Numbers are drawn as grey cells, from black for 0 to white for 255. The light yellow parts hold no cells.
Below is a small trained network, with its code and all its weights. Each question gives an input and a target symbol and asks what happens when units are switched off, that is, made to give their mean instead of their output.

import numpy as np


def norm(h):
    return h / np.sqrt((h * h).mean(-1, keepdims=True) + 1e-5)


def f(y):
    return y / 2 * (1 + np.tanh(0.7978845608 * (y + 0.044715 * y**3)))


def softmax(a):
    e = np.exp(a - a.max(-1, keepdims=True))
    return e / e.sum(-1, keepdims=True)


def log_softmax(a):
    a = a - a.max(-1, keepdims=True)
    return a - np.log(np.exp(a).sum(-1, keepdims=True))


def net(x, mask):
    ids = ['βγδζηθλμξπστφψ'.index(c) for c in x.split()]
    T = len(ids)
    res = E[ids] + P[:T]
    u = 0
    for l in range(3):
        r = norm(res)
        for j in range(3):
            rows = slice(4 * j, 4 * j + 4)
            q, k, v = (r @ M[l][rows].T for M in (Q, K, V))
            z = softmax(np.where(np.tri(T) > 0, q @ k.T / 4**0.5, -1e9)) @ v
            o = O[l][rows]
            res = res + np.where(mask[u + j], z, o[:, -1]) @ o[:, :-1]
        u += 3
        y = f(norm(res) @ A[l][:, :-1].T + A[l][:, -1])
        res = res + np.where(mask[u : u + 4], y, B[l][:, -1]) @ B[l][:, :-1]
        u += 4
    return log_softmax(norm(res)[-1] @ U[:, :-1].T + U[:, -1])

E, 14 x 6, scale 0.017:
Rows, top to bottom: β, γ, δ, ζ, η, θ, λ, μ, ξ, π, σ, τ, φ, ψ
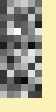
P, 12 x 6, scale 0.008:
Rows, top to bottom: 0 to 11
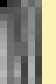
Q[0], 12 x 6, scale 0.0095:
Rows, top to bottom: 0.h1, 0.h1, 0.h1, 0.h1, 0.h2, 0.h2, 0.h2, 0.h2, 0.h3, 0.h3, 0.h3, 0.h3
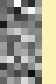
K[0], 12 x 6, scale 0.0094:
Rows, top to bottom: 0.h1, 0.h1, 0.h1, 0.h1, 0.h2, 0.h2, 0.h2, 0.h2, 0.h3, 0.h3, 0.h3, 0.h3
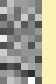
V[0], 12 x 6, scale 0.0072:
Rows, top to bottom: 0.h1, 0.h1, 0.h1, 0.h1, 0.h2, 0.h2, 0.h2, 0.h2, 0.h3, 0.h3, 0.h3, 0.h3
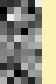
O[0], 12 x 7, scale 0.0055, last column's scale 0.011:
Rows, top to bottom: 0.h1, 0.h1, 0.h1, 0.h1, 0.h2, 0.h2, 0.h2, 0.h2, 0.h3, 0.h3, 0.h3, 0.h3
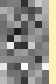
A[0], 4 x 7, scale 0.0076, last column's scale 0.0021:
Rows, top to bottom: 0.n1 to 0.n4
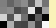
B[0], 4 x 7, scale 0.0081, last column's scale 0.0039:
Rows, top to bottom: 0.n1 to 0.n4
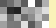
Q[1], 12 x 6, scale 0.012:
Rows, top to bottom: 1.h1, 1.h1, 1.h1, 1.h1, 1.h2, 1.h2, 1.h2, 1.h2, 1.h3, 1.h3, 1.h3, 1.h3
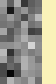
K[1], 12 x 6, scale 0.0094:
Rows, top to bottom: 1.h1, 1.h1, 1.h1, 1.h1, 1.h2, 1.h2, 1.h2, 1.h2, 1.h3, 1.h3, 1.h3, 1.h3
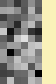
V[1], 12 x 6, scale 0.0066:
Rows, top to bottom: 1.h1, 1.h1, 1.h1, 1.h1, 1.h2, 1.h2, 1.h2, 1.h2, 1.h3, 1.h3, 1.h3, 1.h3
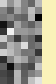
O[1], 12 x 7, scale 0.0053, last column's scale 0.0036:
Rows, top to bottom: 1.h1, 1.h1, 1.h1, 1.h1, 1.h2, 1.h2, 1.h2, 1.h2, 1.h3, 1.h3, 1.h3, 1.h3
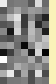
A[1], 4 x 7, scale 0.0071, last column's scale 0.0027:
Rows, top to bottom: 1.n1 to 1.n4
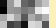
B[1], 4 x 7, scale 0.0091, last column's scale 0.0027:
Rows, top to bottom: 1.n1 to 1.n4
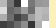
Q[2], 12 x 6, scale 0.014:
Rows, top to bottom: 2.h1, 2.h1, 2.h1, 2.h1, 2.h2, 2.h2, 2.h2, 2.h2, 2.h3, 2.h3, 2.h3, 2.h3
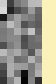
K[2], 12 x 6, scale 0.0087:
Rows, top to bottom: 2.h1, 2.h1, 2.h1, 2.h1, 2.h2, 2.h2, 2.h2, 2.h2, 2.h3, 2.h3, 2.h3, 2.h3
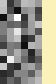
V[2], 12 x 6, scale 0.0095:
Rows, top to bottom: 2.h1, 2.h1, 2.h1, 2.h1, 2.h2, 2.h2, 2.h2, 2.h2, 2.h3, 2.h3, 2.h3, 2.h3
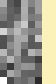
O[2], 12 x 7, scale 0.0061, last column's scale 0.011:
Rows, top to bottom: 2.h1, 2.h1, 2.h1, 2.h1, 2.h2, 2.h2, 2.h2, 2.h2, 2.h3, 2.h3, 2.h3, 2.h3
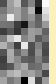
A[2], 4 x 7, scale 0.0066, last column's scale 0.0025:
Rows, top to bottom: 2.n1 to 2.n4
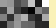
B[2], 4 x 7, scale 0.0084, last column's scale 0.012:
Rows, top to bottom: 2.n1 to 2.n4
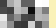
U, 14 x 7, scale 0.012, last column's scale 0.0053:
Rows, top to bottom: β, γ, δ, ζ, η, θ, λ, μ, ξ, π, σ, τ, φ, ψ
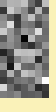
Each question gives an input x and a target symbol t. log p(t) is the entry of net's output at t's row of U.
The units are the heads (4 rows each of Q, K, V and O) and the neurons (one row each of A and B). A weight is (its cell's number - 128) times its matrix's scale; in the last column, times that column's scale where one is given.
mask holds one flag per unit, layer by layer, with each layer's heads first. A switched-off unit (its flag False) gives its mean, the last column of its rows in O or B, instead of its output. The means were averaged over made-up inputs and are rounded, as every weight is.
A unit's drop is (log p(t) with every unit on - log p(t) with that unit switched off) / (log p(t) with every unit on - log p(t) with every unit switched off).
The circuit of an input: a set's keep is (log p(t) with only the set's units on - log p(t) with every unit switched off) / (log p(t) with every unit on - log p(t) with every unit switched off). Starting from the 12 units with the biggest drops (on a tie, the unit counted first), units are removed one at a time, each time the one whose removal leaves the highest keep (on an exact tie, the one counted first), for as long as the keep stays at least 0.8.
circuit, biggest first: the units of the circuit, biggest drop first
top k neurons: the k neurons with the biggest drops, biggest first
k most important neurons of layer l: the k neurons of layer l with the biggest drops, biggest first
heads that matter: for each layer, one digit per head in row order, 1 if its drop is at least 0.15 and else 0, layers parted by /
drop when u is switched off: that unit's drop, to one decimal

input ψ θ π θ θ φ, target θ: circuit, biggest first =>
(2.n1; 0.h3)
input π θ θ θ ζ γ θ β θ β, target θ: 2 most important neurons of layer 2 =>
(2.n4; 2.n1)
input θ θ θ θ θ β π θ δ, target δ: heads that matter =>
000 / 010 / 000
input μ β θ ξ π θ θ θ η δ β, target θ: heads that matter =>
011 / 011 / 101
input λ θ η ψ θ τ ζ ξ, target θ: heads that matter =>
001 / 000 / 001
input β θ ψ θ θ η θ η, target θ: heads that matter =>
000 / 000 / 001
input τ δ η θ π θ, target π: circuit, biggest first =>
(0.h2)
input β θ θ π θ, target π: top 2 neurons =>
(2.n3; 1.n4)
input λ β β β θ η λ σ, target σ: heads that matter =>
001 / 000 / 000
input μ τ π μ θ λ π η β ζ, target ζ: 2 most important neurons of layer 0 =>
(0.n4; 0.n2)
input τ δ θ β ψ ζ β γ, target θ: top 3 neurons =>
(0.n3; 1.n2; 1.n4)
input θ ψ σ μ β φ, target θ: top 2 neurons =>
(0.n3; 2.n1)
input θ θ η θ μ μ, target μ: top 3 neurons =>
(2.n3; 2.n4; 1.n4)
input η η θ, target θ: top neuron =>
(1.n2)
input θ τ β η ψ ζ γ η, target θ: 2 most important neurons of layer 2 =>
(2.n3; 2.n1)
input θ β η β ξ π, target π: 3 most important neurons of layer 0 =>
(0.n3; 0.n1; 0.n4)
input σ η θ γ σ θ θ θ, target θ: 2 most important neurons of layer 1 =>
(1.n2; 1.n3)
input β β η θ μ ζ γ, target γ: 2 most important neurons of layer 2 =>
(2.n2; 2.n3)
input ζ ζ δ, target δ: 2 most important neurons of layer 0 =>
(0.n2; 0.n4)
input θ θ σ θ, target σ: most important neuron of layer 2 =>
(2.n1)
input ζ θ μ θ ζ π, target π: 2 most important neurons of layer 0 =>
(0.n3; 0.n4)
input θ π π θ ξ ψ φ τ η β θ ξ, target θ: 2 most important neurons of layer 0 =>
(0.n3; 0.n4)
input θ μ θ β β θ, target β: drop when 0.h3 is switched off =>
0.7
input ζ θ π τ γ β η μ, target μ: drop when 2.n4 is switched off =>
0.3
